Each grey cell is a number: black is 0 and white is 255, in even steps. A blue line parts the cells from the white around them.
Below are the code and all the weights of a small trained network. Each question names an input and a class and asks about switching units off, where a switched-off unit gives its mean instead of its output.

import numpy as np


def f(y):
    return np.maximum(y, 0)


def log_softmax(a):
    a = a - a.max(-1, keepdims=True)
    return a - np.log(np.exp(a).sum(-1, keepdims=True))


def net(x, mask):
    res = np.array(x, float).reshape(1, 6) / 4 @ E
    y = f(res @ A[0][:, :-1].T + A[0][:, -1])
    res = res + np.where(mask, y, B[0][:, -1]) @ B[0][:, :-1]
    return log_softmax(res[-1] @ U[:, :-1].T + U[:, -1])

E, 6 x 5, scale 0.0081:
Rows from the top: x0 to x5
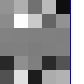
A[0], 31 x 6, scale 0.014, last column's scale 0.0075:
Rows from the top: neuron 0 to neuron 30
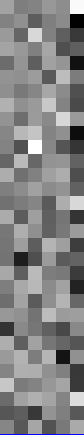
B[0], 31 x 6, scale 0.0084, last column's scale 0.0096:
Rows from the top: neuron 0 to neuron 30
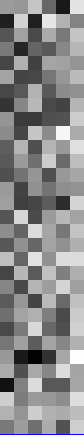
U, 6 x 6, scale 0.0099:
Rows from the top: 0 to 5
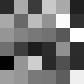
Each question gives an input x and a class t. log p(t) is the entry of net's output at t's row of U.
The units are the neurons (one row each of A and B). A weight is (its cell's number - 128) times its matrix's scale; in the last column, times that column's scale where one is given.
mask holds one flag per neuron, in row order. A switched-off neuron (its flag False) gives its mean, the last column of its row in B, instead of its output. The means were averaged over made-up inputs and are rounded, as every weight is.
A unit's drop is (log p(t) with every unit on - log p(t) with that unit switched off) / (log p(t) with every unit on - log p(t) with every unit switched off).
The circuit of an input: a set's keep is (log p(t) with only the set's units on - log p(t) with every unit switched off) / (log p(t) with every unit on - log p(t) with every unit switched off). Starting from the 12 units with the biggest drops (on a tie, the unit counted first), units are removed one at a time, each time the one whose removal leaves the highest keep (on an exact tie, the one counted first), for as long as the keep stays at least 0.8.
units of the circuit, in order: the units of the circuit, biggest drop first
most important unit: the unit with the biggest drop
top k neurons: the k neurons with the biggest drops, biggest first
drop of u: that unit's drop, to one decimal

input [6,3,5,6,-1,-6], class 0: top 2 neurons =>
(neuron 10; neuron 2)
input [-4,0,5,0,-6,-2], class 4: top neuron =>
(neuron 27)
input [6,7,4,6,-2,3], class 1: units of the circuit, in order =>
(neuron 9; neuron 26)
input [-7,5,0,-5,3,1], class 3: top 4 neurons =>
(neuron 14; neuron 5; neuron 8; neuron 18)
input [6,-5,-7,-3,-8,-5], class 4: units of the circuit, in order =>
(neuron 7; neuron 27)
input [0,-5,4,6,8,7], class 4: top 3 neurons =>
(neuron 23; neuron 10; neuron 25)
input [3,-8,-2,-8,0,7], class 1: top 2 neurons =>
(neuron 18; neuron 29)
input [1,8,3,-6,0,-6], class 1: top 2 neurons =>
(neuron 9; neuron 26)
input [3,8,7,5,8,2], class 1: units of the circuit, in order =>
(neuron 9; neuron 26; neuron 28)
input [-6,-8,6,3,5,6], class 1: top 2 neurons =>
(neuron 29; neuron 18)
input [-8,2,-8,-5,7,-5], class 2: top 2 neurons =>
(neuron 25; neuron 30)
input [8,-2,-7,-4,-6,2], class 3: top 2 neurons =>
(neuron 25; neuron 3)
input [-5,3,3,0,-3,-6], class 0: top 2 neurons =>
(neuron 10; neuron 19)
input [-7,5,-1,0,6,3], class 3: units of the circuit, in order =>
(neuron 5)
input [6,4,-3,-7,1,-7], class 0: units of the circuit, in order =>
(neuron 10; neuron 2)
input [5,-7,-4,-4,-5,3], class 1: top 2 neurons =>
(neuron 18; neuron 29)
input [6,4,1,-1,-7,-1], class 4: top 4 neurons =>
(neuron 7; neuron 27; neuron 22; neuron 0)
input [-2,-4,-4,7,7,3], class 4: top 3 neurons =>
(neuron 23; neuron 25; neuron 28)
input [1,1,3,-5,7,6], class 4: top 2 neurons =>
(neuron 23; neuron 10)
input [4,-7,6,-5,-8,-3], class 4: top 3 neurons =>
(neuron 7; neuron 27; neuron 0)
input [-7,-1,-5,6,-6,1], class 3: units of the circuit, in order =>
(neuron 8)
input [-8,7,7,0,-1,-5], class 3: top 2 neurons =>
(neuron 8; neuron 14)
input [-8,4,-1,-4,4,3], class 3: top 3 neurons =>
(neuron 5; neuron 14; neuron 8)
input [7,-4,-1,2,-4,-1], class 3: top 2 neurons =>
(neuron 25; neuron 3)
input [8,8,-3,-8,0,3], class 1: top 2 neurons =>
(neuron 9; neuron 26)
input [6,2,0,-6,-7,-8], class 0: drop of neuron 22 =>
0.0
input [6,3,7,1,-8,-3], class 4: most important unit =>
neuron 7
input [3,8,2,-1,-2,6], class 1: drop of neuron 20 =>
0.1
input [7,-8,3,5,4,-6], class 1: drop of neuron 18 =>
1.2
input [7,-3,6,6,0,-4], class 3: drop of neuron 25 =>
0.9
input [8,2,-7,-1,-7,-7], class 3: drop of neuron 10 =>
-0.1
